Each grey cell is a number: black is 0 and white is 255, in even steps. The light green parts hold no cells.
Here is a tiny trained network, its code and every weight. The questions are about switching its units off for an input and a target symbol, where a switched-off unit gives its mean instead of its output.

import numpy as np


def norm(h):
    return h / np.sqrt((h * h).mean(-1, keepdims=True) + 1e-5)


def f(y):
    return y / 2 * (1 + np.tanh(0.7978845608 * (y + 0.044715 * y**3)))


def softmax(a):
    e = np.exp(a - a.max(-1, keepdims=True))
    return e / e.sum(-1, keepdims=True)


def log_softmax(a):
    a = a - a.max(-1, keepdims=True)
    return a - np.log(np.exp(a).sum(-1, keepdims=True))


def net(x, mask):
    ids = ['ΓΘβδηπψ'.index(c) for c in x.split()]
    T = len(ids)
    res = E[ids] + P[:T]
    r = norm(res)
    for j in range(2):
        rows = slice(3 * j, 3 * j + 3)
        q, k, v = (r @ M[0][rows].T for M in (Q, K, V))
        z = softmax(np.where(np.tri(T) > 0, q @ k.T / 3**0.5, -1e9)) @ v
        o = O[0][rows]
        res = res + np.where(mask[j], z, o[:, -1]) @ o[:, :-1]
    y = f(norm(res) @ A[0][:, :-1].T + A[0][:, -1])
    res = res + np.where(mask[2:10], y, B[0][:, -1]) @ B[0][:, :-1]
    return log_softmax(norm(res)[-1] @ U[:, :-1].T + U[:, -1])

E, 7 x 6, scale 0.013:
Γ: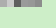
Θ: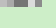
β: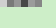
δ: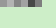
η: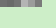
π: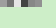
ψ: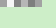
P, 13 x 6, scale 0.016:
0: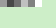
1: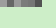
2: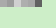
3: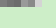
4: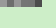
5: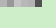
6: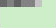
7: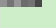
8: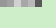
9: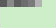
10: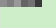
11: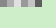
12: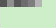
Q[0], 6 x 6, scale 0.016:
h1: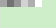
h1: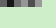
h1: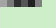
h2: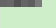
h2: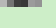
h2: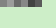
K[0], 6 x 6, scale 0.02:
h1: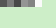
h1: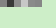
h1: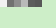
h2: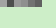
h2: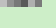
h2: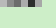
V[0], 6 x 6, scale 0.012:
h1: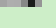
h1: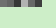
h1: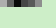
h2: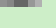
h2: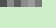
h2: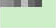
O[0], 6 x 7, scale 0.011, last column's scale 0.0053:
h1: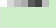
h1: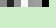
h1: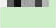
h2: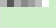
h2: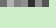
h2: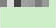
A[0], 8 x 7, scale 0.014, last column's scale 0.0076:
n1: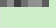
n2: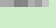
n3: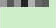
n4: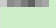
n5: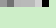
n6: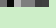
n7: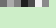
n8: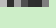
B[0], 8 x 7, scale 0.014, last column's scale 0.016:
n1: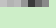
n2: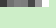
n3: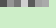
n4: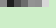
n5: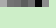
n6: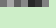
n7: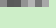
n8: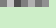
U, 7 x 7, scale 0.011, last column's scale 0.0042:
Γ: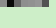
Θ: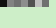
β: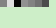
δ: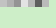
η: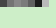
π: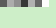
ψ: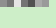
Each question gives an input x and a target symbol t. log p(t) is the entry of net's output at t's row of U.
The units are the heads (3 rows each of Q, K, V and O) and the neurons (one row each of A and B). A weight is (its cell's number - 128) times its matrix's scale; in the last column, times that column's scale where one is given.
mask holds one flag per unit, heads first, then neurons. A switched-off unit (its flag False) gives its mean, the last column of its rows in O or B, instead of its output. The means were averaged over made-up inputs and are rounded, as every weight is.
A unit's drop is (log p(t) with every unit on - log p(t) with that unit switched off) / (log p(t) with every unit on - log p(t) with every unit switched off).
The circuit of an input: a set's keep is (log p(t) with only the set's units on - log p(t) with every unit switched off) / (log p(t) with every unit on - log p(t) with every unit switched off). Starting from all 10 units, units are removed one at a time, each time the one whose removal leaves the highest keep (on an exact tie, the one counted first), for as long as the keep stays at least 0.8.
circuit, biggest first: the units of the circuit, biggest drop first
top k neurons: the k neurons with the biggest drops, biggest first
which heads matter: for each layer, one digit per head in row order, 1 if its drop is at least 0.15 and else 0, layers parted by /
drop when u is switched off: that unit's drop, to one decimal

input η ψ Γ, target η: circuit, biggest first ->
[h1; n5]
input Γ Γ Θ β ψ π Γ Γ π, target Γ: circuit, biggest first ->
[h1]
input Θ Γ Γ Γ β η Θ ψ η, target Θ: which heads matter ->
10
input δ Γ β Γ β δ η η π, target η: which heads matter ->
10
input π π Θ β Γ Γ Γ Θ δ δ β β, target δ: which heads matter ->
10
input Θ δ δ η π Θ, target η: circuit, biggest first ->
[h1; n5; n4]
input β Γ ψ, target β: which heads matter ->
11
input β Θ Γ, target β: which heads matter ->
11
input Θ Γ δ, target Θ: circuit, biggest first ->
[h1; n7]
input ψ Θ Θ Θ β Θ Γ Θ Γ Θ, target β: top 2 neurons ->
[n4; n1]
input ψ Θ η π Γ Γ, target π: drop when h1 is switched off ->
0.9
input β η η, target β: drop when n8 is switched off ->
0.0
